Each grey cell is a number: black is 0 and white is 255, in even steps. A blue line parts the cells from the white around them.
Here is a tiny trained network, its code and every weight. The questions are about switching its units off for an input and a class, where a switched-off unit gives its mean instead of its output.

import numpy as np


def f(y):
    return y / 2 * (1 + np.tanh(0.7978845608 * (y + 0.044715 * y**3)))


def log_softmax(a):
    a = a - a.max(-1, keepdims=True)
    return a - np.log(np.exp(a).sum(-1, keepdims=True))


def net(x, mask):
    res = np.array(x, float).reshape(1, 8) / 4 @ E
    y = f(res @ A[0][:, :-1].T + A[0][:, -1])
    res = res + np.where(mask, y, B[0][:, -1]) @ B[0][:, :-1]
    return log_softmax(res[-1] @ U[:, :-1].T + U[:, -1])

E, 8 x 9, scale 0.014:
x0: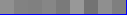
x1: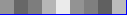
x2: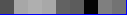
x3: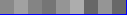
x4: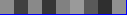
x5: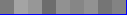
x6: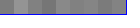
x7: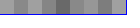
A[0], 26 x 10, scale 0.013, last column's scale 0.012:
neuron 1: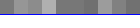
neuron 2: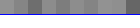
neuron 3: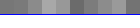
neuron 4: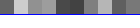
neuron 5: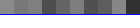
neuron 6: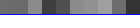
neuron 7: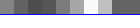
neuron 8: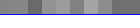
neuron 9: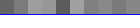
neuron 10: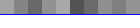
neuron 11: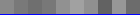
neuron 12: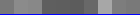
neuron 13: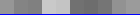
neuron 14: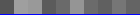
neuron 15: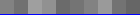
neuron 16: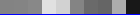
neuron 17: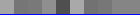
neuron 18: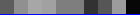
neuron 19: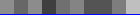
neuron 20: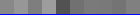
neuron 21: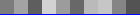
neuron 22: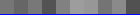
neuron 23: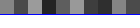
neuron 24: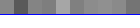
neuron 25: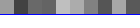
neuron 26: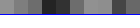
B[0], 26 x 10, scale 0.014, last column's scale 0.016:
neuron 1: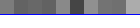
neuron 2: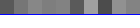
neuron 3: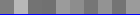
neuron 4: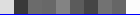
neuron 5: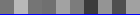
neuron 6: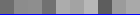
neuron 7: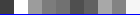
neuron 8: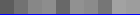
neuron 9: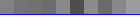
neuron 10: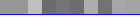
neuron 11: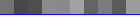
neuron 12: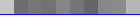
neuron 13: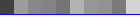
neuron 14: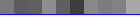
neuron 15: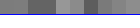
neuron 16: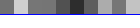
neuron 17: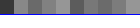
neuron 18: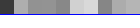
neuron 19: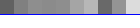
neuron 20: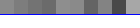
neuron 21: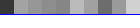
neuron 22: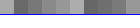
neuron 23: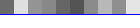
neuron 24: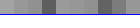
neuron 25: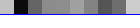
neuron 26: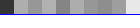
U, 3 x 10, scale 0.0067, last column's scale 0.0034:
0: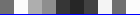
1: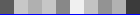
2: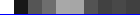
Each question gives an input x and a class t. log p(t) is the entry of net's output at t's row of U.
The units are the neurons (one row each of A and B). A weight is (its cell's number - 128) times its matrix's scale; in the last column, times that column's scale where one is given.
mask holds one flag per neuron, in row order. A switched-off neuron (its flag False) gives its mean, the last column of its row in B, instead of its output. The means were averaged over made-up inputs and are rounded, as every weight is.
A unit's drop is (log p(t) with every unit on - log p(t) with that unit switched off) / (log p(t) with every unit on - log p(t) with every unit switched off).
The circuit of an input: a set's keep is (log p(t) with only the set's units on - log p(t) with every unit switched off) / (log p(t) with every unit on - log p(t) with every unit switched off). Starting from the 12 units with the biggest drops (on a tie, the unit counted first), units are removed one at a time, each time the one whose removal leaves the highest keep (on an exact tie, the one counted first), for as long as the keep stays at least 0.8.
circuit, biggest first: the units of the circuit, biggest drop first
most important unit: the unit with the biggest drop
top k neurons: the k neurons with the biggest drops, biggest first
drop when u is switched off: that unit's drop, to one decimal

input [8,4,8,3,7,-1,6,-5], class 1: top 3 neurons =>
(neuron 18; neuron 19; neuron 7)
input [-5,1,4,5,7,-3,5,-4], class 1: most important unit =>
neuron 19
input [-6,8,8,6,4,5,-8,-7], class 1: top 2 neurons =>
(neuron 18; neuron 7)
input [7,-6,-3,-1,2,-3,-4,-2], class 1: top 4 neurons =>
(neuron 26; neuron 6; neuron 16; neuron 4)
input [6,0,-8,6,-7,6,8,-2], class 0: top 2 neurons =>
(neuron 7; neuron 19)
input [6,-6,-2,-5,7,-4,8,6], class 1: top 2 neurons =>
(neuron 19; neuron 26)
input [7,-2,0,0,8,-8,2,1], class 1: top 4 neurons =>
(neuron 19; neuron 7; neuron 16; neuron 4)
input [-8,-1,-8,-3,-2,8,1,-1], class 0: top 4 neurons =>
(neuron 7; neuron 19; neuron 18; neuron 13)
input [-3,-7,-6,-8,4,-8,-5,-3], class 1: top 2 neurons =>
(neuron 26; neuron 6)
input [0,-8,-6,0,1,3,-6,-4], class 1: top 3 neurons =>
(neuron 26; neuron 6; neuron 16)
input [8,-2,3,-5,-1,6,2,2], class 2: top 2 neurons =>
(neuron 7; neuron 23)
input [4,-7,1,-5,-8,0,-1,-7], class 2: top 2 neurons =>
(neuron 4; neuron 23)
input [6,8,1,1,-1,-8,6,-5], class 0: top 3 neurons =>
(neuron 16; neuron 19; neuron 26)
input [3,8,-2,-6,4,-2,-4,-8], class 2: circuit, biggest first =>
(neuron 25)
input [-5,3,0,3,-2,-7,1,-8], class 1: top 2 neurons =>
(neuron 7; neuron 4)
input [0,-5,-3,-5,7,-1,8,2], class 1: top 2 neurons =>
(neuron 19; neuron 26)
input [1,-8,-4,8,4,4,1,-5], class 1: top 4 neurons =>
(neuron 26; neuron 6; neuron 19; neuron 16)
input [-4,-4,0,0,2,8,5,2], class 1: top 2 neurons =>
(neuron 7; neuron 16)
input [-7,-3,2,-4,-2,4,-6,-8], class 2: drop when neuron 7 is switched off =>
0.2
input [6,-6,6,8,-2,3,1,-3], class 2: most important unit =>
neuron 4
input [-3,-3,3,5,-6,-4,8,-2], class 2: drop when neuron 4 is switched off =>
0.1
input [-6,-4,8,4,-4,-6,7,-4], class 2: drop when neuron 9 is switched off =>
0.0
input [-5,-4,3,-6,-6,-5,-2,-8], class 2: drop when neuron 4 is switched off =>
0.1
